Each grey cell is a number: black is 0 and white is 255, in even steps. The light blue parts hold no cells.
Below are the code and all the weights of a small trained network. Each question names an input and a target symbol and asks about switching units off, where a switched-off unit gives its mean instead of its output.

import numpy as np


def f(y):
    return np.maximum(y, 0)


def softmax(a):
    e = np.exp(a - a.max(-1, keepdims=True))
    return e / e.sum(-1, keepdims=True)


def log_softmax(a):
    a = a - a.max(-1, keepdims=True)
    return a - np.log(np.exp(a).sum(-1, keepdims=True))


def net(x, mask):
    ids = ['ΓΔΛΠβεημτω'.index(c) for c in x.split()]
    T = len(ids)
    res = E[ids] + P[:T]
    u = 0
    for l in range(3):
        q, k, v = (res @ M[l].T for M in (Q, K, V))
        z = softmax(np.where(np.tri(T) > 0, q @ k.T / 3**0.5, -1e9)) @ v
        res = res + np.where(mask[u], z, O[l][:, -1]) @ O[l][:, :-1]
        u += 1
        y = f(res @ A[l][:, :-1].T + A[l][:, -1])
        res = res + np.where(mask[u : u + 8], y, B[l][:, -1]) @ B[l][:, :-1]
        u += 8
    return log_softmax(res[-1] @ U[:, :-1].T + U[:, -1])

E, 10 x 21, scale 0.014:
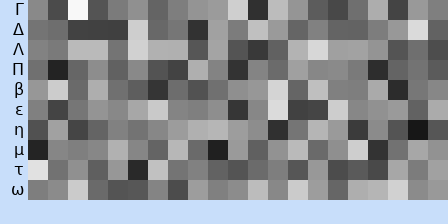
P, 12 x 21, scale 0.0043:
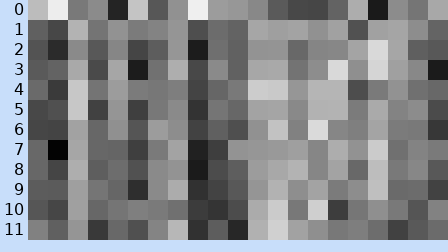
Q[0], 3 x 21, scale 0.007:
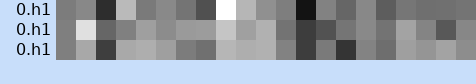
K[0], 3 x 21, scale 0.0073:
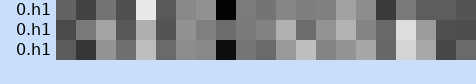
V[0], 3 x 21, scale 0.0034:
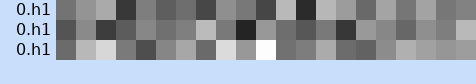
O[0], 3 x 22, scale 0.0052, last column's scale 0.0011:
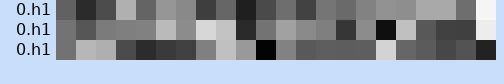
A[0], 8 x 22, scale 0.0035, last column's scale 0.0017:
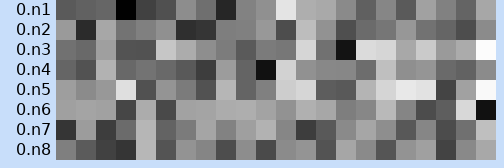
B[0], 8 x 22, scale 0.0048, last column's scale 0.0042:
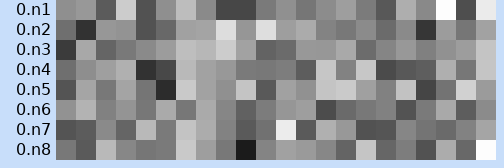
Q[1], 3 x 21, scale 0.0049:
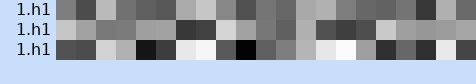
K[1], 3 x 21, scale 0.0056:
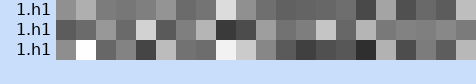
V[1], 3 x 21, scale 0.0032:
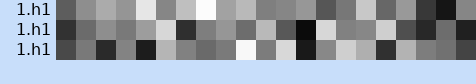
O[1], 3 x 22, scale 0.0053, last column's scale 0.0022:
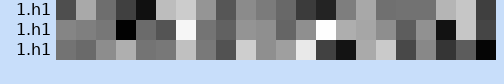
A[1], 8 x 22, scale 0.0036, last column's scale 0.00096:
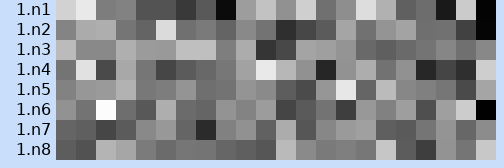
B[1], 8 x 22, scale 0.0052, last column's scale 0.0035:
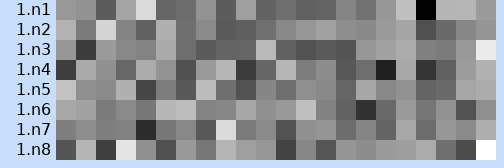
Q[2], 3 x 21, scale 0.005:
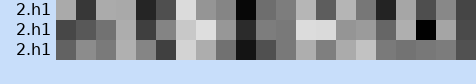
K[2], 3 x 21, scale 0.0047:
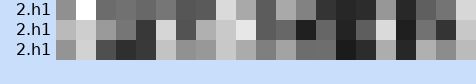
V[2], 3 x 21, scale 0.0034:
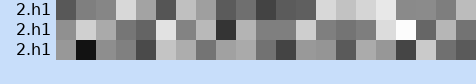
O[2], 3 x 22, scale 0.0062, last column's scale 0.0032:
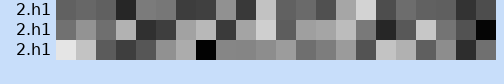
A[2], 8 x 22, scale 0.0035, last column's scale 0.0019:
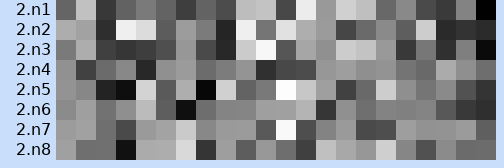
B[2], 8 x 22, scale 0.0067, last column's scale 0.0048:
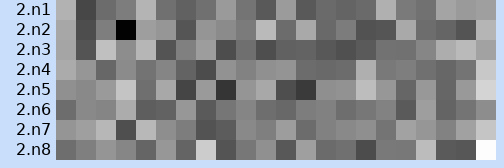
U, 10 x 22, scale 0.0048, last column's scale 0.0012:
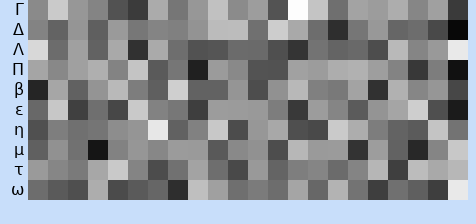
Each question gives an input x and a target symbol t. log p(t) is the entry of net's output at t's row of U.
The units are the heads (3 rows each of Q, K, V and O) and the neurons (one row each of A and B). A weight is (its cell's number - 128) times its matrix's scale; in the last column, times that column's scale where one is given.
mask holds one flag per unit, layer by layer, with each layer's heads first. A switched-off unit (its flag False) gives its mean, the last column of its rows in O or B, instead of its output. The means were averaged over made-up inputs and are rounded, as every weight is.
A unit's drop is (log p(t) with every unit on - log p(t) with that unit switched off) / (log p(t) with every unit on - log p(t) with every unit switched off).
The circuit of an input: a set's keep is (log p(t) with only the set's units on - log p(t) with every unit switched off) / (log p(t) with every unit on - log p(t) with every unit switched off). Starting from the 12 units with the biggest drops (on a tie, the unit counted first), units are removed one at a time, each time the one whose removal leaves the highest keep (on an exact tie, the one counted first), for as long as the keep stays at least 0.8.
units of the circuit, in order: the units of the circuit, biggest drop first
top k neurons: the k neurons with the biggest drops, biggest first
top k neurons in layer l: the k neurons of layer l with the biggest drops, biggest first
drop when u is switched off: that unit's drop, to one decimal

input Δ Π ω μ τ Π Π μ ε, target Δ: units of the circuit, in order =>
(1.h1, 2.n2, 2.h1)
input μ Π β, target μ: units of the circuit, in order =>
(1.h1, 2.h1)
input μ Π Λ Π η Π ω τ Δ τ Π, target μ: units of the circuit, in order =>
(1.h1, 0.h1, 2.h1)
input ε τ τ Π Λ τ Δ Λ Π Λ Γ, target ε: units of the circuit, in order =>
(1.h1, 2.h1, 0.n3)
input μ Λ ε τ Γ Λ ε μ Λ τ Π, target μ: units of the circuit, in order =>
(1.h1, 0.h1)
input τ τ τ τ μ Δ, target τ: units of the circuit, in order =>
(1.h1, 2.h1)
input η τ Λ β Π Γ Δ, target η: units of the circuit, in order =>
(1.h1)
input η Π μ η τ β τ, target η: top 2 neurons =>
(1.n4, 0.n7)
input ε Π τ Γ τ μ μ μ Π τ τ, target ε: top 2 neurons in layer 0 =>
(0.n5, 0.n3)
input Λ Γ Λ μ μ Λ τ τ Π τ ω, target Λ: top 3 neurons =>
(2.n3, 2.n1, 1.n5)
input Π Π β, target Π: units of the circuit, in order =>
(2.h1, 2.n5, 1.h1)
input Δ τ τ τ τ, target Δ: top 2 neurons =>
(2.n2, 0.n8)
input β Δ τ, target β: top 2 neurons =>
(1.n1, 1.n4)
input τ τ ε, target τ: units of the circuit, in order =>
(1.h1)
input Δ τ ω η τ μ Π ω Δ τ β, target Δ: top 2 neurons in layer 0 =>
(0.n8, 0.n1)
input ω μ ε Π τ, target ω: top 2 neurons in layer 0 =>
(0.n4, 0.n5)
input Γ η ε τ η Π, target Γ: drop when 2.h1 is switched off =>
0.6
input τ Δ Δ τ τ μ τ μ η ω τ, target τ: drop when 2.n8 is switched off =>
0.1
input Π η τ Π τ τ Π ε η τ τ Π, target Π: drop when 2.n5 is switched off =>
1.1
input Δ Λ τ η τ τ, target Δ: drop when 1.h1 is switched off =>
0.9
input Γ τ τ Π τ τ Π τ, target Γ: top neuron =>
(1.n6)
